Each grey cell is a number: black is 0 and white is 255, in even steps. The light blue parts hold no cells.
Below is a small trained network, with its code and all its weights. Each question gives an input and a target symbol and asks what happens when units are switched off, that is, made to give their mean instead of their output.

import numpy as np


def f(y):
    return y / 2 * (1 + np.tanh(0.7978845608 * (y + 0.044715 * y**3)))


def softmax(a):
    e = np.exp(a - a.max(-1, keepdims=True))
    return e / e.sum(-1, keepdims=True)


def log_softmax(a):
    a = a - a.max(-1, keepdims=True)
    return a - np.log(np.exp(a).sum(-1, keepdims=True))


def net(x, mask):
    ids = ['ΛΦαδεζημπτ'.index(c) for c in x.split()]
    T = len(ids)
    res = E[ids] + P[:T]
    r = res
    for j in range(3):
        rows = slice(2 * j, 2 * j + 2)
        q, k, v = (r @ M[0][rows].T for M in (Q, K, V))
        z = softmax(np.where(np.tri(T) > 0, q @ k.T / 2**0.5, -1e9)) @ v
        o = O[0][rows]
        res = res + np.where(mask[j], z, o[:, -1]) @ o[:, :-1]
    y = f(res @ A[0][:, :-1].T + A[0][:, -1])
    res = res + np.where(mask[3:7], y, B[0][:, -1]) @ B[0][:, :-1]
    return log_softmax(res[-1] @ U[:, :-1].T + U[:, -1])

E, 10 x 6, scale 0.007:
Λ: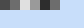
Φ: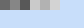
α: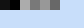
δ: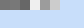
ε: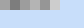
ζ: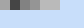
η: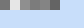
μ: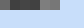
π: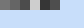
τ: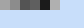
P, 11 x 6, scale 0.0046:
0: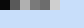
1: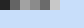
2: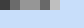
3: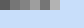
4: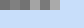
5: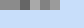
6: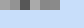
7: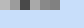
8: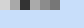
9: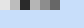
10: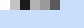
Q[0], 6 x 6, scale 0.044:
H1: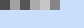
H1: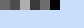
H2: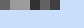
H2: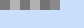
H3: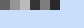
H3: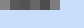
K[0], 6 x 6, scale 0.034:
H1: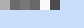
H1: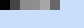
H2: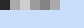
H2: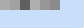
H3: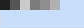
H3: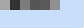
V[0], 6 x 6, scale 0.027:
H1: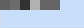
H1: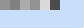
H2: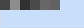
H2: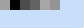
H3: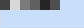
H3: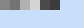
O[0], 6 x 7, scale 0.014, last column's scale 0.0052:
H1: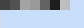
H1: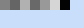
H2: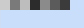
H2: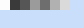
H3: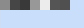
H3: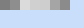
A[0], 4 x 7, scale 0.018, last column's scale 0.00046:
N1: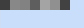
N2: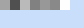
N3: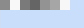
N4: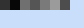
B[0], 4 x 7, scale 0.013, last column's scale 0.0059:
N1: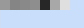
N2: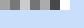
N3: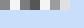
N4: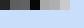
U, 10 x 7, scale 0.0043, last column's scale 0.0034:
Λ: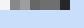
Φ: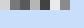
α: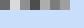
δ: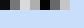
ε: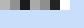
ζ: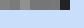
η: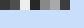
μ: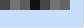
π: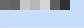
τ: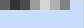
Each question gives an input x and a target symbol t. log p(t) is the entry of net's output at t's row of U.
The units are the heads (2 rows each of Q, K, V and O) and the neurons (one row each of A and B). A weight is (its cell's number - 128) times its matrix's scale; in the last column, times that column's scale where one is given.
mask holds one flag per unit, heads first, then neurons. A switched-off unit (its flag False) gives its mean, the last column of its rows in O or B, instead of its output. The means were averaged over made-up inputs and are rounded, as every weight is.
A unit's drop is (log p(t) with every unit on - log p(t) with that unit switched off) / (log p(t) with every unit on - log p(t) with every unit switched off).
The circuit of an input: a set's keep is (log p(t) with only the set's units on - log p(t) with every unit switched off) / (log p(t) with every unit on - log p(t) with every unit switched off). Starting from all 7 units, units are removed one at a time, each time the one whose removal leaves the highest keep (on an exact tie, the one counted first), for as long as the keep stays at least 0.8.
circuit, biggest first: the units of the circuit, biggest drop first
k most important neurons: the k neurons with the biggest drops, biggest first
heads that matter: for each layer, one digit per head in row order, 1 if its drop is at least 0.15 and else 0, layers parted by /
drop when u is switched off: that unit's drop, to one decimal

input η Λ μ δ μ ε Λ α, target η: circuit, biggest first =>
[H1, N4]
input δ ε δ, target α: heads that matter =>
101
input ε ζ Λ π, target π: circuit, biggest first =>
[H3, N2]
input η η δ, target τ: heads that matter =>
001
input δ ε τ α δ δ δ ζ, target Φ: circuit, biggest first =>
[H2, H3]
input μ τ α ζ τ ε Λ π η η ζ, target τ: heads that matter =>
111
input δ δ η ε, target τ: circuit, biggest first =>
[H3, N4]
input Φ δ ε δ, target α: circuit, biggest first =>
[N3, H3, H1]
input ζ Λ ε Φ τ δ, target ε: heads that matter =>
101
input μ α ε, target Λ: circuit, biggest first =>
[H2, N2]
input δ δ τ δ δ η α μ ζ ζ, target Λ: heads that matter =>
110
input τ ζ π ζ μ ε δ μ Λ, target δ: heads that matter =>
001
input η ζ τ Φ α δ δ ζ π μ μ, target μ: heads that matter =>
101
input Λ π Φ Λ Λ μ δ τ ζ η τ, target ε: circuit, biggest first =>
[H3, H1]
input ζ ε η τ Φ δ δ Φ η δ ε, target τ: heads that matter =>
111
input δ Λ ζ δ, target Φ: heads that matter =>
010
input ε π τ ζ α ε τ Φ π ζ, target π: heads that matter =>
001
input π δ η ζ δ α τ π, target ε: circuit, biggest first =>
[H1, H3]
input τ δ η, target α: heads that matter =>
110
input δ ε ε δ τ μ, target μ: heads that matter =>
001
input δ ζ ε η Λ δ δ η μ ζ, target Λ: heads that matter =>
010
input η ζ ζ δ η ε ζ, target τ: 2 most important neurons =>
[N4, N1]
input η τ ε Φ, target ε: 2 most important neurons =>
[N4, N1]
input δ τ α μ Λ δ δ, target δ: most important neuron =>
[N3]
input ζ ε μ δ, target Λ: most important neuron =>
[N2]
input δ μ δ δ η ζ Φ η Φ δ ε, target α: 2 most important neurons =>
[N3, N1]
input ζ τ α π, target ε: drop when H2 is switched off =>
-0.1
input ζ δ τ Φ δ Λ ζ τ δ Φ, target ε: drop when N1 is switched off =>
0.0
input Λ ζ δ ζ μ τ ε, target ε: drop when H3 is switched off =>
0.2
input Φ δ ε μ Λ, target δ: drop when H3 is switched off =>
0.3
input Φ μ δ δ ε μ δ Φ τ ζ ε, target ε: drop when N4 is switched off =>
0.1
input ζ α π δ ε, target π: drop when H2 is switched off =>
-0.1
